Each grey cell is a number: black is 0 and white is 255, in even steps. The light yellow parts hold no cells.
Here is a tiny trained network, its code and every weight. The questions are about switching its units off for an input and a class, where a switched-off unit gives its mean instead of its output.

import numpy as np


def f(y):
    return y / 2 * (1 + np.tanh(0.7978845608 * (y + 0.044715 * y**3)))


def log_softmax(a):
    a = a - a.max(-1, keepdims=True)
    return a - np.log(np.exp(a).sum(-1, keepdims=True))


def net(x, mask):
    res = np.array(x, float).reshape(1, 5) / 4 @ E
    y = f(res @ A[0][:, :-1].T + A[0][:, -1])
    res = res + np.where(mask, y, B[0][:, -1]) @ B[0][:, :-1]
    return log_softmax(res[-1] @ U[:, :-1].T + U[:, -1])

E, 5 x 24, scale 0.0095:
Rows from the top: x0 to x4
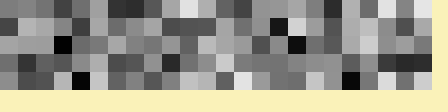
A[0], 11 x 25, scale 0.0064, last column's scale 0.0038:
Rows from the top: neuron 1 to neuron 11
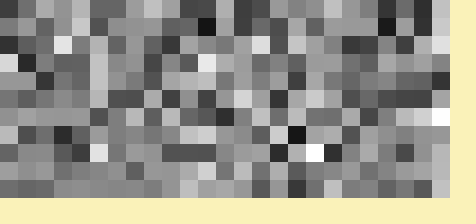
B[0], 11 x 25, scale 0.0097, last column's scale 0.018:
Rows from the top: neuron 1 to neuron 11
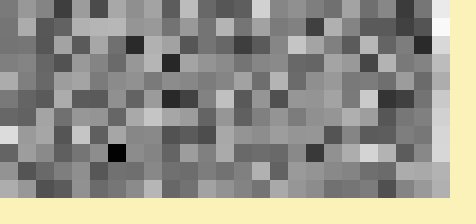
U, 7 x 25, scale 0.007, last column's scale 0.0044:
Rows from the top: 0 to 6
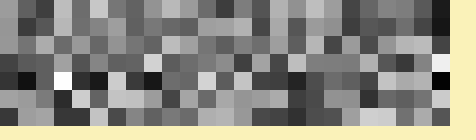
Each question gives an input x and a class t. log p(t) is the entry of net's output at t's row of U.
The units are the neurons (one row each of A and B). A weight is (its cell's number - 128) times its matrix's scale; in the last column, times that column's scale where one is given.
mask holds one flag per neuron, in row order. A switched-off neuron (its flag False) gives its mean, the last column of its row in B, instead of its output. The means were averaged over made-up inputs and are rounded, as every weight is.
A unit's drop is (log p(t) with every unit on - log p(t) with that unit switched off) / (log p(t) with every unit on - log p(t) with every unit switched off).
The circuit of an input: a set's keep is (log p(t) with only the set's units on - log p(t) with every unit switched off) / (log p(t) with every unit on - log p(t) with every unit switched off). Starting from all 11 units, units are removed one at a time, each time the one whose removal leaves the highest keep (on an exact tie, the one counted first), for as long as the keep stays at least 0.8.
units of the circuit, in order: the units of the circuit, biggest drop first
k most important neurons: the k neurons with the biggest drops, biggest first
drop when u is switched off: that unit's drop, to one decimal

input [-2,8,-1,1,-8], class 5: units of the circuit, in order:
[neuron 2]
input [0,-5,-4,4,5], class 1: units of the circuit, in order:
[neuron 9; neuron 1]
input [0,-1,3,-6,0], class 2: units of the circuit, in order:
[neuron 2; neuron 1; neuron 6]
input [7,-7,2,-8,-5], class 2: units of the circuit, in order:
[neuron 2; neuron 1]
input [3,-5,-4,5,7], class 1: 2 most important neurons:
[neuron 5; neuron 9]
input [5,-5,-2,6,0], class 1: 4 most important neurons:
[neuron 1; neuron 2; neuron 9; neuron 7]
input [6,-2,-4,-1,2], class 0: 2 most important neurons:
[neuron 6; neuron 9]
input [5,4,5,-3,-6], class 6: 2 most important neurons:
[neuron 8; neuron 1]
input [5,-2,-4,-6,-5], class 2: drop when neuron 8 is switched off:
0.1
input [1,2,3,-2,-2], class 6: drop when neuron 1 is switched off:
0.2
